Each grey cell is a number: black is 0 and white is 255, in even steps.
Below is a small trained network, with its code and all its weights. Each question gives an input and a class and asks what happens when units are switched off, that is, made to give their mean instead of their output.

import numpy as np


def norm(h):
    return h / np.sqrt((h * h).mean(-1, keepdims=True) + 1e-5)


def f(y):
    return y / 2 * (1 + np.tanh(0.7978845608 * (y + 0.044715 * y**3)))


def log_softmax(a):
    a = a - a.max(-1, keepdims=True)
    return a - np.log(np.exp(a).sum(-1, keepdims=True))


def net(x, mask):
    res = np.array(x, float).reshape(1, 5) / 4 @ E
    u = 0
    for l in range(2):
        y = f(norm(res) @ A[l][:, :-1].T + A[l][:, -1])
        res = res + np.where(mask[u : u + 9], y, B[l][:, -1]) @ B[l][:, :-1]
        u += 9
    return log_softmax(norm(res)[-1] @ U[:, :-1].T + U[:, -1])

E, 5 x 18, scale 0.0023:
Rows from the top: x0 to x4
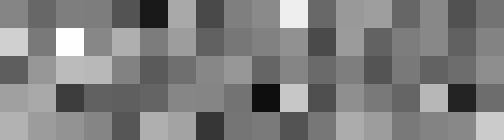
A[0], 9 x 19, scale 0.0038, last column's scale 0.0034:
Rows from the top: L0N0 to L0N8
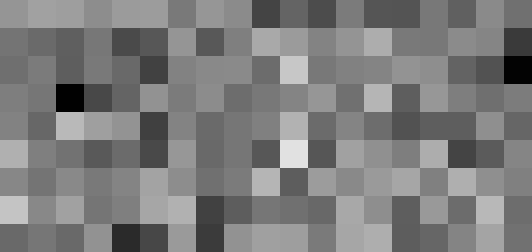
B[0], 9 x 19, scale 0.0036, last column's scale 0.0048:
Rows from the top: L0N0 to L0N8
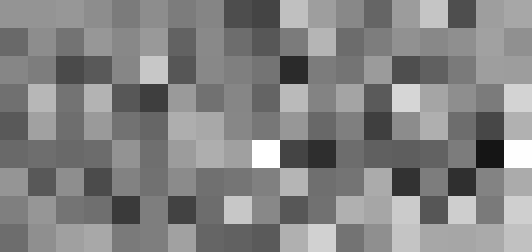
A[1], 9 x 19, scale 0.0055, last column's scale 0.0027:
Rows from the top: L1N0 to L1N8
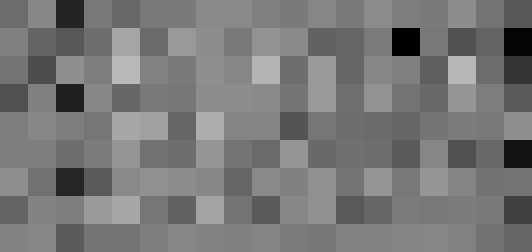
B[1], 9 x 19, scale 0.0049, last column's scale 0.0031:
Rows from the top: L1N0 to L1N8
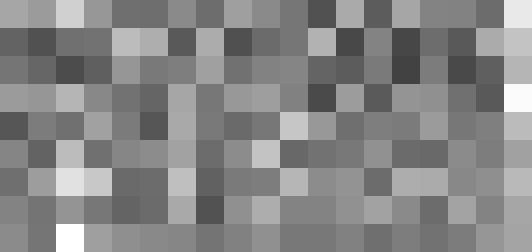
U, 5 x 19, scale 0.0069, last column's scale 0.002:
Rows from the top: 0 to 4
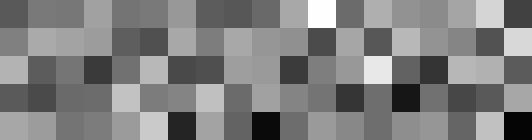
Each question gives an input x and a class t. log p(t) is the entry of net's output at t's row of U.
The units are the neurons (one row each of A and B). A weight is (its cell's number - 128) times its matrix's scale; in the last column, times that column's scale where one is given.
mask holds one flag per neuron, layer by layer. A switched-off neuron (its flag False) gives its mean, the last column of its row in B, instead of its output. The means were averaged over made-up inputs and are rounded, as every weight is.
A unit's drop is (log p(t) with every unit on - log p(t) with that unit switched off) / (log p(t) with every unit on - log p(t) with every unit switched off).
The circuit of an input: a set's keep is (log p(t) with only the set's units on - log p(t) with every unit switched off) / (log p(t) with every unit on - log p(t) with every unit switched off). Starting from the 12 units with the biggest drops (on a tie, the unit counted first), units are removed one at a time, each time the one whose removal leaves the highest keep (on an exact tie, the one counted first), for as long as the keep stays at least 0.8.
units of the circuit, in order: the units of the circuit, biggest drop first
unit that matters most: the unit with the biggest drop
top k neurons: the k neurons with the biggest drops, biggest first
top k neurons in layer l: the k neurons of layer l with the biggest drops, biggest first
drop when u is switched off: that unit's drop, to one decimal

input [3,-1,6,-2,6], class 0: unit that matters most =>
L0N8
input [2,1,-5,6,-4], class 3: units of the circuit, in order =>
(L0N5; L1N1)
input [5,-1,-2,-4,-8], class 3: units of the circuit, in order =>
(L0N7; L1N1)
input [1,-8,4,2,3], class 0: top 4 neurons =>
(L0N5; L0N8; L0N3; L0N7)
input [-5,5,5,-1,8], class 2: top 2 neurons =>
(L0N7; L0N3)
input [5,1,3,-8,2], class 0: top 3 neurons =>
(L0N5; L0N8; L1N3)
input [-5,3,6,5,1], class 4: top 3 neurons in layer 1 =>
(L1N3; L1N0; L1N6)
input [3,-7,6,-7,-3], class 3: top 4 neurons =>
(L1N2; L0N3; L0N7; L1N6)
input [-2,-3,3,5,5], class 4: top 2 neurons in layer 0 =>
(L0N0; L0N4)
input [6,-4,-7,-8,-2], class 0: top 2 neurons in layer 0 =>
(L0N5; L0N8)
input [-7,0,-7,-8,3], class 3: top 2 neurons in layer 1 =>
(L1N2; L1N4)
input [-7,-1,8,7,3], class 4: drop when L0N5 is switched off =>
0.1
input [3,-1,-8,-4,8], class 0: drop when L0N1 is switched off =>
0.2
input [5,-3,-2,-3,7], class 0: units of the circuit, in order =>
(L0N8)
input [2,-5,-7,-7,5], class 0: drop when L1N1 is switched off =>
-0.1
